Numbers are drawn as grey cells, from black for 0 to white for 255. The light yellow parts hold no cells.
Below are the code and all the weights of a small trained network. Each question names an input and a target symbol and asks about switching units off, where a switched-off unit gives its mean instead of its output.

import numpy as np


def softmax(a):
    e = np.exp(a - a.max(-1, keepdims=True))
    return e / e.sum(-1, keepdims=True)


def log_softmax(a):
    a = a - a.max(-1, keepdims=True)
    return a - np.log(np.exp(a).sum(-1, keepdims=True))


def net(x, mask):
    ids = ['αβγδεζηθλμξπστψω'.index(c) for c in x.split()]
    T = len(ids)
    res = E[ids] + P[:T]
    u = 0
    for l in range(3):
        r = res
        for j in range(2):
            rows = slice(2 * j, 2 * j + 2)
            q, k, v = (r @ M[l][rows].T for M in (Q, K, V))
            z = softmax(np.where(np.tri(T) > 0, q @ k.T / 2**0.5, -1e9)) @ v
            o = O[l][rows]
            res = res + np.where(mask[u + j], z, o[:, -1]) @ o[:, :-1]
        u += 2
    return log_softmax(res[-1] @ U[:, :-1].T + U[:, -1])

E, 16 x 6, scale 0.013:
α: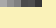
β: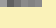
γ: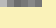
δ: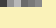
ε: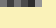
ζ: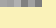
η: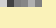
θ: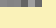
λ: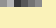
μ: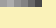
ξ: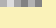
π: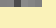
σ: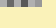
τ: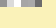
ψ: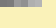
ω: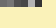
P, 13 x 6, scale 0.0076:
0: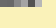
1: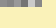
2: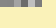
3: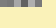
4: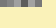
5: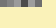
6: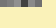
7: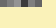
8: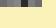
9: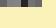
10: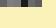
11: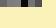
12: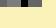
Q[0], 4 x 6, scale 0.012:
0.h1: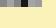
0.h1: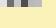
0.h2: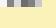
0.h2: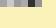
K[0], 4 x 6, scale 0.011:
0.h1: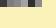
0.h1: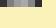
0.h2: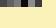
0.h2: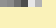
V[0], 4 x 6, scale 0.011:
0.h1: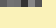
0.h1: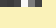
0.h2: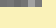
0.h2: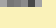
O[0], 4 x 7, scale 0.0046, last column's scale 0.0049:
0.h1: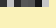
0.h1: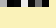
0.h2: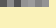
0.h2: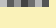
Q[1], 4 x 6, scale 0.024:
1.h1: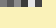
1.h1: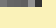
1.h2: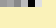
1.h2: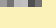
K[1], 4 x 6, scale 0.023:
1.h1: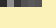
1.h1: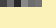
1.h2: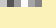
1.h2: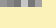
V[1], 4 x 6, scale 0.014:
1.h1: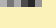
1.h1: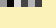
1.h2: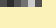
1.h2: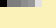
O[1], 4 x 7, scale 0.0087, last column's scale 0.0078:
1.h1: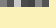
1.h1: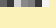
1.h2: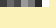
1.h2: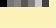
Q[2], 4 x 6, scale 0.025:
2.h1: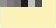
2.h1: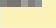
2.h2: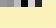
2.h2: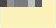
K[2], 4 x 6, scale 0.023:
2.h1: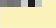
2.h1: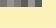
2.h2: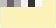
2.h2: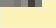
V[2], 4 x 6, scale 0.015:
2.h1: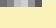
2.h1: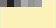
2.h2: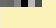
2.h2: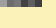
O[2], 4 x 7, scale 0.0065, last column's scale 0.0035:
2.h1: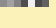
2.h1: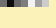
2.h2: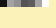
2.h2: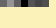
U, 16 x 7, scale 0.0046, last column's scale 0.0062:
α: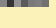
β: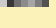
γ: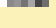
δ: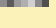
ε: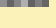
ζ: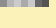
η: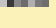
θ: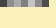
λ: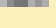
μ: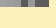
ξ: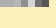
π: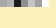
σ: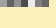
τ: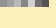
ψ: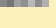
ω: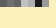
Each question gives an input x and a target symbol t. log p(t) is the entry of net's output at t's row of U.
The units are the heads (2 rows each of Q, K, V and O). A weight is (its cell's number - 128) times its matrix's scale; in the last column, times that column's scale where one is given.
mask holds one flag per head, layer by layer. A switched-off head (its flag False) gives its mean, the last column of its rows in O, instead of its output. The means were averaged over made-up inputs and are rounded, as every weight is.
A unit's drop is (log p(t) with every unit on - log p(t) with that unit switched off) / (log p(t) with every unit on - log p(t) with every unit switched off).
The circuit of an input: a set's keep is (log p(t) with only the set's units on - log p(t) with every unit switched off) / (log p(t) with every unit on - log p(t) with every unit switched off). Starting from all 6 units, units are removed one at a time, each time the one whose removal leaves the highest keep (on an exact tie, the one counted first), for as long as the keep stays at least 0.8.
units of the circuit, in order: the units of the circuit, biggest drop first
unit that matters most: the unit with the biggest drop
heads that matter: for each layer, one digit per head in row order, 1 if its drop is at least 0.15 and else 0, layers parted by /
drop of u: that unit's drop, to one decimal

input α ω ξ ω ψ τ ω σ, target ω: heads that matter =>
00 / 11 / 00
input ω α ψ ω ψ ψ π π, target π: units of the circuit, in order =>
(1.h1; 0.h1)
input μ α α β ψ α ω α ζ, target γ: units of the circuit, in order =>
(1.h2; 2.h2; 0.h1)
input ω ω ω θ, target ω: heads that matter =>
10 / 01 / 00
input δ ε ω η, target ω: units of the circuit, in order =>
(1.h2; 1.h1)
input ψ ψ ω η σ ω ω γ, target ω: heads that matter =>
00 / 11 / 00
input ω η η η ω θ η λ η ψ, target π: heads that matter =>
11 / 10 / 00
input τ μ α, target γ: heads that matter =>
00 / 01 / 10
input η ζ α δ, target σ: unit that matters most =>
2.h1
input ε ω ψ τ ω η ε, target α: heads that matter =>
01 / 10 / 11
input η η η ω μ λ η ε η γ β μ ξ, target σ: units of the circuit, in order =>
(2.h1; 0.h1; 1.h1)
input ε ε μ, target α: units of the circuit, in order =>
(1.h1; 0.h2; 2.h2)
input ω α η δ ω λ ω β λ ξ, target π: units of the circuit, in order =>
(1.h1; 0.h1; 0.h2)
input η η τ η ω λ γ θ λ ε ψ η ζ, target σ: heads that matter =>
10 / 10 / 10
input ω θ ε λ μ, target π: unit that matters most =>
1.h1
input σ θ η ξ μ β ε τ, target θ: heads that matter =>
10 / 11 / 01
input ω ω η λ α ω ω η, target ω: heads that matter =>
00 / 01 / 00
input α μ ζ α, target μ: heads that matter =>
01 / 10 / 11
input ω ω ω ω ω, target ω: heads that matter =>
10 / 01 / 00
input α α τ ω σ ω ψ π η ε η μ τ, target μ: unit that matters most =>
2.h2
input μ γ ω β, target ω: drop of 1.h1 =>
0.3
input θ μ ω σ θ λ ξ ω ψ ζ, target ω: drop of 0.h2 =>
0.1
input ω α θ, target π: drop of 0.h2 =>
0.2
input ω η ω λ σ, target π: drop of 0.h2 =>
0.2
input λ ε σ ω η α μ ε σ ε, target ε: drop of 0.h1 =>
-0.1
